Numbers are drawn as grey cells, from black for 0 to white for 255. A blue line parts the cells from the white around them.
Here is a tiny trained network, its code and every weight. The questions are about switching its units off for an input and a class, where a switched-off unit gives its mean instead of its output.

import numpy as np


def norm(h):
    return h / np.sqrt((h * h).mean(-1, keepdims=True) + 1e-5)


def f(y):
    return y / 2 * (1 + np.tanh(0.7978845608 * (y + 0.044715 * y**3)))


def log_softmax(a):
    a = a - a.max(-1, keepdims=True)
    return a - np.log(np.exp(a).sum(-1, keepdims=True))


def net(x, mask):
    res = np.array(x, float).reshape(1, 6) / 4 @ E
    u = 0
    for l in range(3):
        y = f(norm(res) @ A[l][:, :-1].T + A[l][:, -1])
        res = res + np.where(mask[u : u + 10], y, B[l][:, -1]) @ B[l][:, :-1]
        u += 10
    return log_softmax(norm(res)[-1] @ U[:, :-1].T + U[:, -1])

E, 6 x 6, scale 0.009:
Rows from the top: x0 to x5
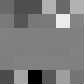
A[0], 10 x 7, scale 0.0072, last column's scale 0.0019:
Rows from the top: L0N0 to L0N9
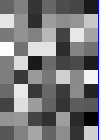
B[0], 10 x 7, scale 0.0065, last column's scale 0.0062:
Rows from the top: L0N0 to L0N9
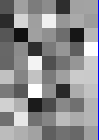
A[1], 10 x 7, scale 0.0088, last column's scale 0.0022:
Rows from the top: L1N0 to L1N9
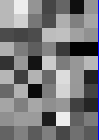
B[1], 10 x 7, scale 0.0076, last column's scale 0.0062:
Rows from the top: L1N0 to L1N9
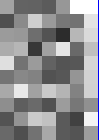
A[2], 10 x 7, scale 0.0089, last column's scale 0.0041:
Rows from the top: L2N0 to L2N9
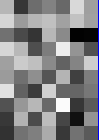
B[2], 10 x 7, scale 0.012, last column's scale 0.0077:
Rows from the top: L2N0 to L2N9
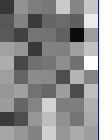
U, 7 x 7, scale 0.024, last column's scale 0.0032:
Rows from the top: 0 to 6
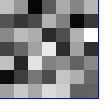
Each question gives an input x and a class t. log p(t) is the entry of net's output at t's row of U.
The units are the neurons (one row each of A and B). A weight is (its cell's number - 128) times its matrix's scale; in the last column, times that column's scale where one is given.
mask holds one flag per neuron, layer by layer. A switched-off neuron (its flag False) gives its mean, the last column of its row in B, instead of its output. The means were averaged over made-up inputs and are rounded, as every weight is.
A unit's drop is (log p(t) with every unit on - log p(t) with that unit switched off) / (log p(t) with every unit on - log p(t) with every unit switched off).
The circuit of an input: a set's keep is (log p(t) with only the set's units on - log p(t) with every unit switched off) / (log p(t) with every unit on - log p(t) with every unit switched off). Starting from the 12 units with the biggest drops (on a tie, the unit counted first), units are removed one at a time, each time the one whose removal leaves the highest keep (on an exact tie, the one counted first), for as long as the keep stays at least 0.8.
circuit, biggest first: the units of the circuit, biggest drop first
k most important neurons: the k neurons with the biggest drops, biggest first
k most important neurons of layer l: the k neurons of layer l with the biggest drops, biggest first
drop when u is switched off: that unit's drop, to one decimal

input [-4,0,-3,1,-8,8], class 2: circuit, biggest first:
[L0N6, L0N4]
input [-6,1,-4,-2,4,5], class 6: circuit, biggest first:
[L1N8]
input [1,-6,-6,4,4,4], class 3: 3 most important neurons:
[L0N6, L0N0, L0N5]
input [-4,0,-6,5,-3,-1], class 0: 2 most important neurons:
[L1N0, L0N4]
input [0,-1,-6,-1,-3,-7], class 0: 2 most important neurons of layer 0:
[L0N3, L0N6]
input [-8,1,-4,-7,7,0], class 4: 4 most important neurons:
[L1N1, L1N8, L0N3, L2N4]
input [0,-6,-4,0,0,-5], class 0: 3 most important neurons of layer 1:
[L1N3, L1N0, L1N8]
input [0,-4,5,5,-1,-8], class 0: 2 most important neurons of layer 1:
[L1N3, L1N8]
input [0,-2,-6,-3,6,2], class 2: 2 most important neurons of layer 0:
[L0N4, L0N7]
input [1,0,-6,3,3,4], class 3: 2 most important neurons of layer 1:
[L1N0, L1N2]
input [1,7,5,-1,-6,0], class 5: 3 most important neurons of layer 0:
[L0N3, L0N5, L0N7]
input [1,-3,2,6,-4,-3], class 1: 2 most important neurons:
[L0N2, L2N2]
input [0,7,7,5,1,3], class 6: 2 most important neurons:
[L1N8, L1N0]
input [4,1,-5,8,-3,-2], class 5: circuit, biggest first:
[L2N0]
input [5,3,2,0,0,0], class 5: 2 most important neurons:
[L0N3, L2N0]
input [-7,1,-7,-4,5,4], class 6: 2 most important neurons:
[L0N8, L1N8]
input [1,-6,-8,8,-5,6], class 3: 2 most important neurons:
[L0N6, L0N0]
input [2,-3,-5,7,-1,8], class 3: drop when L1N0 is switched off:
0.1
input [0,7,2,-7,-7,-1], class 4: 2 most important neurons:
[L1N0, L1N8]
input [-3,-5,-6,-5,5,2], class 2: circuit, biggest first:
[L0N4]
